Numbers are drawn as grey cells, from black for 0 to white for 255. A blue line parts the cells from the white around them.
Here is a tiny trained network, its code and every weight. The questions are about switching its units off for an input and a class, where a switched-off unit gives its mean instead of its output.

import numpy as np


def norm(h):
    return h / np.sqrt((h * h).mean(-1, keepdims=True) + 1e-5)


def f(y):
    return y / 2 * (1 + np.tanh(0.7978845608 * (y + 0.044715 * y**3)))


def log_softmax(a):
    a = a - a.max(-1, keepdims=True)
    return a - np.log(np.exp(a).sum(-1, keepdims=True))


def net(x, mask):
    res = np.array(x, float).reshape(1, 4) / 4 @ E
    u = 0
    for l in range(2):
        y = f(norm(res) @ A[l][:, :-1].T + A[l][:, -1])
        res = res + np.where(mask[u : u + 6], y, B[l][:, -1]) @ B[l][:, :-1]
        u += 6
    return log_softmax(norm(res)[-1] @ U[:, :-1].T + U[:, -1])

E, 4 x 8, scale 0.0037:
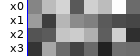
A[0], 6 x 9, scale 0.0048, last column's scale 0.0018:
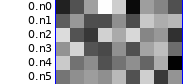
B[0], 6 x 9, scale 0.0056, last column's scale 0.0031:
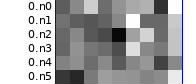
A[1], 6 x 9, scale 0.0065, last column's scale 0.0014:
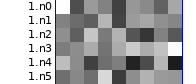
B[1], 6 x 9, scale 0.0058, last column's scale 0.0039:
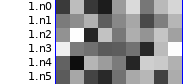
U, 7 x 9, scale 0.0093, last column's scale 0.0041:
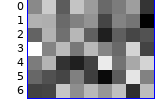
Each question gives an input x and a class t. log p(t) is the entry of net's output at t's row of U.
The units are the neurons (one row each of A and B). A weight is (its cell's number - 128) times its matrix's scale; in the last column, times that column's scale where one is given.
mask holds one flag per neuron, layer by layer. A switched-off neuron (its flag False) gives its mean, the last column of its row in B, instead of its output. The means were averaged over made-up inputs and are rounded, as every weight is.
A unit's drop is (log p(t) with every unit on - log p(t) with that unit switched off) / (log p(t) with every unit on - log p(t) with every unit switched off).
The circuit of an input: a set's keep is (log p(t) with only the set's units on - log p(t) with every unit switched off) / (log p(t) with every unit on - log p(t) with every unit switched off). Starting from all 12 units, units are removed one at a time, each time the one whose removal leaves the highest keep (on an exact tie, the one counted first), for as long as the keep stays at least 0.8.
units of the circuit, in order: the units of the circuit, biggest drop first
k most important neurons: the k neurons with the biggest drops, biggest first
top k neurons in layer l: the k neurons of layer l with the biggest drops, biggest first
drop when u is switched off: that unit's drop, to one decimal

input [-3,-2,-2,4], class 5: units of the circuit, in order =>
0.n0; 1.n4
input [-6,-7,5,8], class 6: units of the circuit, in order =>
1.n3; 0.n0
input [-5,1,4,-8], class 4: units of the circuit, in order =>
1.n0
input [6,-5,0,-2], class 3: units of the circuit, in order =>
1.n3; 1.n0
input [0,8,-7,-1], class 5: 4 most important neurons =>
0.n0; 1.n4; 0.n1; 0.n3
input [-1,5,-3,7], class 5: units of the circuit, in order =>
1.n4; 0.n0
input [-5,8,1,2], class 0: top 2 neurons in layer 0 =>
0.n2; 0.n0
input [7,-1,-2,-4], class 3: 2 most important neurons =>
1.n3; 1.n2
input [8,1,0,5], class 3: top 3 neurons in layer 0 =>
0.n2; 0.n0; 0.n4
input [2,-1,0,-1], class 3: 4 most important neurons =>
1.n3; 1.n0; 0.n4; 1.n2
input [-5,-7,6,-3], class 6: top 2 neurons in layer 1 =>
1.n0; 1.n2
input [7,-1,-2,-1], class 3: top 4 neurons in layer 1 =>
1.n3; 1.n0; 1.n5; 1.n2
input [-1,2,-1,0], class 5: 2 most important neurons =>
0.n0; 1.n4
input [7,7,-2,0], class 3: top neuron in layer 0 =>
0.n5
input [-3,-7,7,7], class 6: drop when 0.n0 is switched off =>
0.1
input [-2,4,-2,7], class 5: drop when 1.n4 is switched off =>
0.2
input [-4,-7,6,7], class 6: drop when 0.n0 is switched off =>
0.2
